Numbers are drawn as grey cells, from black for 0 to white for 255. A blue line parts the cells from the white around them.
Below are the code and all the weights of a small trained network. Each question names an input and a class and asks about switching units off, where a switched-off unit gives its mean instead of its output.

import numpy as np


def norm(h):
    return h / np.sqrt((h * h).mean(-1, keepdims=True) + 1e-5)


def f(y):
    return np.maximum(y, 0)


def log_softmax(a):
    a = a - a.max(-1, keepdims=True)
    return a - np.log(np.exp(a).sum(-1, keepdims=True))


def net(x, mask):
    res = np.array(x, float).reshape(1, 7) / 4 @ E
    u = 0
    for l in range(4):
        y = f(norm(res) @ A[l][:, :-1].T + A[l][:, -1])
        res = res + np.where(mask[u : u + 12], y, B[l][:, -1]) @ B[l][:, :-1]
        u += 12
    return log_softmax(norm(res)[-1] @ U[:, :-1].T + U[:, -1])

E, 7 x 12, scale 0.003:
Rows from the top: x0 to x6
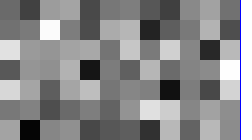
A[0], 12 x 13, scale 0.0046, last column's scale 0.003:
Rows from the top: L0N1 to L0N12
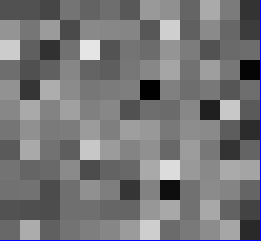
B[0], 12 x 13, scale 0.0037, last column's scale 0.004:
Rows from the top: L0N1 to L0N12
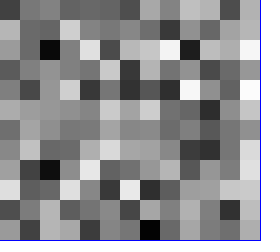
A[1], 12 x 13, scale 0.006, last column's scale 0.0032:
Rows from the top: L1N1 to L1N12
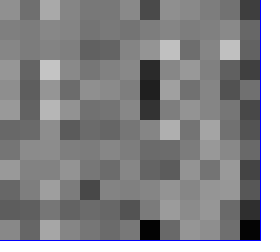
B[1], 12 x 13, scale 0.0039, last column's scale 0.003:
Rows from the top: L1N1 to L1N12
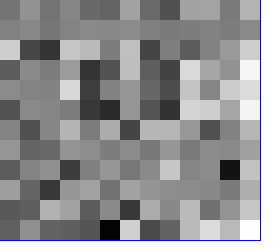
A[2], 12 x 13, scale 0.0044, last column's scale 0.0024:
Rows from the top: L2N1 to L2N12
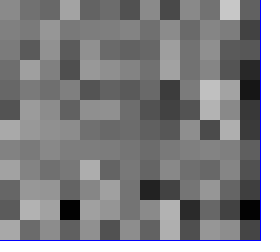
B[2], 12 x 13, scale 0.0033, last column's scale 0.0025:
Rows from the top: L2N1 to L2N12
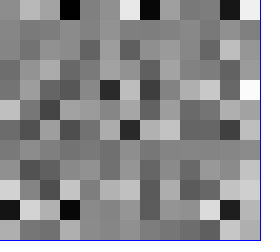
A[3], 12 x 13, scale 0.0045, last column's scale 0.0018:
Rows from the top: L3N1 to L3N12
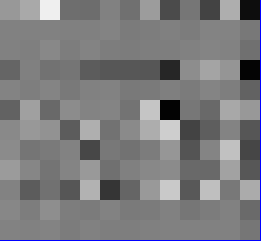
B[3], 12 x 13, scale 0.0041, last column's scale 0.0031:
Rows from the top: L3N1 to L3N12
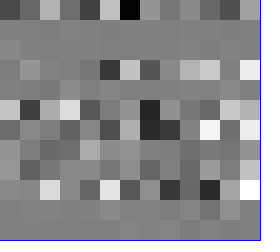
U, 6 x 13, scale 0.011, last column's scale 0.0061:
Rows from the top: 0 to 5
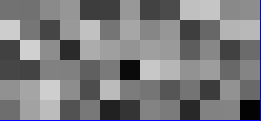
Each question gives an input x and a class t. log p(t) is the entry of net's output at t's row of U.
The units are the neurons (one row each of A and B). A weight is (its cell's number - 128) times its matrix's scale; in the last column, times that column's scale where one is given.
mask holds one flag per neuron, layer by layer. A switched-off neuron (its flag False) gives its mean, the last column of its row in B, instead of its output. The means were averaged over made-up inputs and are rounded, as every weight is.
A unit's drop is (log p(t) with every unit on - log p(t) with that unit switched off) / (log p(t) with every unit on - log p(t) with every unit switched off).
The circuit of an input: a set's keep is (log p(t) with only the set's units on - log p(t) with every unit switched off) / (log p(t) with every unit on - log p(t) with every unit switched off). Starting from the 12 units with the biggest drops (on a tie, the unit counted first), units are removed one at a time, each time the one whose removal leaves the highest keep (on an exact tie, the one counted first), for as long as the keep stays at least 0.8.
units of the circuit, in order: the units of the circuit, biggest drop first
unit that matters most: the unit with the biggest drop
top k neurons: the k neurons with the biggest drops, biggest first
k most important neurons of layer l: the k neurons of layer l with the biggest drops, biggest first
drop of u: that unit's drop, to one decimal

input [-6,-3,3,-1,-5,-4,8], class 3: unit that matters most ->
L0N5
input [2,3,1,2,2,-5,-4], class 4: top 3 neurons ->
[L0N6, L0N12, L0N5]
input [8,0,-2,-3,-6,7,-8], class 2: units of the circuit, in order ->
[L0N8, L0N5]
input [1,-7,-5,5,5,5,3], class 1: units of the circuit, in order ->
[L0N9, L0N5]
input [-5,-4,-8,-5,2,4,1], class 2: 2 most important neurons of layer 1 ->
[L1N3, L1N5]
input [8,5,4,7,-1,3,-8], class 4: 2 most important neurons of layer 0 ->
[L0N5, L0N10]
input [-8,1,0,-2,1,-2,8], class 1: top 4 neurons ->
[L0N3, L0N12, L1N4, L0N10]
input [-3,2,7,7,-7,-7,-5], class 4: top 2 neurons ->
[L0N3, L3N1]
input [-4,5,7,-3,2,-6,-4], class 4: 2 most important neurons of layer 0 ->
[L0N9, L0N10]
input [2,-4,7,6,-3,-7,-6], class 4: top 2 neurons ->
[L0N3, L3N1]
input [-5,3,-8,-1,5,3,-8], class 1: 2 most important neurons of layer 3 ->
[L3N10, L3N6]
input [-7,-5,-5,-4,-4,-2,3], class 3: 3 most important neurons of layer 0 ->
[L0N1, L0N11, L0N6]
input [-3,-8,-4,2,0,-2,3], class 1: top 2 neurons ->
[L0N10, L0N5]
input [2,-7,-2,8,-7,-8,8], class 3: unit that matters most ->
L0N9
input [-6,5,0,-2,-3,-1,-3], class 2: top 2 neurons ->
[L0N8, L0N5]
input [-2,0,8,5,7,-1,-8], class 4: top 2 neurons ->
[L3N1, L0N9]
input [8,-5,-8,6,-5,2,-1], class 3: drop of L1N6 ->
0.1
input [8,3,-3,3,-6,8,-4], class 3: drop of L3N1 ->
0.0
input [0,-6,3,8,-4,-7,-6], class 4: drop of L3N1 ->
0.1
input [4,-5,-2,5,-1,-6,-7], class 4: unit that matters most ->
L0N6
